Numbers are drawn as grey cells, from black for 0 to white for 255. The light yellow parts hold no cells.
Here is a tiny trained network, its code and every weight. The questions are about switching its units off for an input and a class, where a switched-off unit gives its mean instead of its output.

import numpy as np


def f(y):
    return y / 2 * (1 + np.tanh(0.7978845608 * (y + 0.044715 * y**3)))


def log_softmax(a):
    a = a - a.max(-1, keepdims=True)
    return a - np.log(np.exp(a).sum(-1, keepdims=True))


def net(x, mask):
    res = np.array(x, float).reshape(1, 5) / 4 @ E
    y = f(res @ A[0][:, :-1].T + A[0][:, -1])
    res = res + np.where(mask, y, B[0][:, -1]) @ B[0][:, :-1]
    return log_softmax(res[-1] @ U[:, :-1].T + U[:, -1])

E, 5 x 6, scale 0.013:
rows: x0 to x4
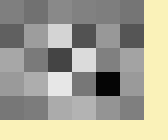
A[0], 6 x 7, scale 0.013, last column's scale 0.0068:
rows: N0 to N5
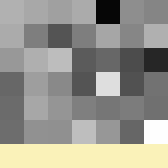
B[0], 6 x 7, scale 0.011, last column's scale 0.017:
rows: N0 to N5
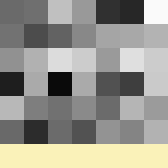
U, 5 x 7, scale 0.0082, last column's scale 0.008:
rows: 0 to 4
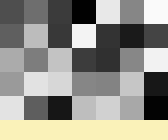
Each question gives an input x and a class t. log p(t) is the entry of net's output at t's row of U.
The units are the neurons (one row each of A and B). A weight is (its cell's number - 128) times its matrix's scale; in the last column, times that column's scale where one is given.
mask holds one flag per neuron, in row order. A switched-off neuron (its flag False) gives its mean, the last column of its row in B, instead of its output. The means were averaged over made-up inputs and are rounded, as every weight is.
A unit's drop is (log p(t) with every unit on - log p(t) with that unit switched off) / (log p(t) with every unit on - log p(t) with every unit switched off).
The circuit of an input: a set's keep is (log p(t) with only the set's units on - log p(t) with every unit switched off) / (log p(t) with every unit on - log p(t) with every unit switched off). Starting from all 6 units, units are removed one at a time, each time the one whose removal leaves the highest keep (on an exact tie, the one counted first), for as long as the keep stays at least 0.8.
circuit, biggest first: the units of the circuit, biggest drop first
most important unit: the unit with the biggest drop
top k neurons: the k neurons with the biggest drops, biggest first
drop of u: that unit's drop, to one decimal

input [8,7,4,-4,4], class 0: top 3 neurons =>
(N0, N5, N2)
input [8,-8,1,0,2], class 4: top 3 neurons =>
(N3, N0, N1)
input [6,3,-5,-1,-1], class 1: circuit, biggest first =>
(N3)
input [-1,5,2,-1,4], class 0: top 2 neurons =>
(N0, N5)
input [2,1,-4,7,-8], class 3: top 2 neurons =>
(N2, N5)
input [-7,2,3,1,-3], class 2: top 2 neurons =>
(N3, N2)
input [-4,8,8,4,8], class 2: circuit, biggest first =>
(N3, N5)
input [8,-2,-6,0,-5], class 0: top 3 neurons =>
(N0, N2, N4)
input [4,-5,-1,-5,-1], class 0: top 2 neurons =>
(N2, N4)
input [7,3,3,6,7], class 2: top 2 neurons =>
(N3, N0)
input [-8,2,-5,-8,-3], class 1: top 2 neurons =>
(N3, N5)
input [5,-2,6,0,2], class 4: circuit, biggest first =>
(N3, N0)
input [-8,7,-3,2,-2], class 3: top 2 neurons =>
(N2, N0)
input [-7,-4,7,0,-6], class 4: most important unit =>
N3
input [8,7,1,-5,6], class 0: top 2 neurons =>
(N0, N5)
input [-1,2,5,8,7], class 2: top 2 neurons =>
(N3, N0)
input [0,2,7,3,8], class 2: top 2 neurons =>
(N3, N5)
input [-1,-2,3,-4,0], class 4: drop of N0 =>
0.1
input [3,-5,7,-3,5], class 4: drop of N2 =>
0.0
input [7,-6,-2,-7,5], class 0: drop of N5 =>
0.1
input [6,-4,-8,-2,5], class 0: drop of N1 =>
-0.1
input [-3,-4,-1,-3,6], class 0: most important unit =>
N2
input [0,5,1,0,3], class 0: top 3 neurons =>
(N0, N5, N2)
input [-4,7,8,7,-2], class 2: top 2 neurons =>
(N3, N0)
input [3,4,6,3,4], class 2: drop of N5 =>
0.1
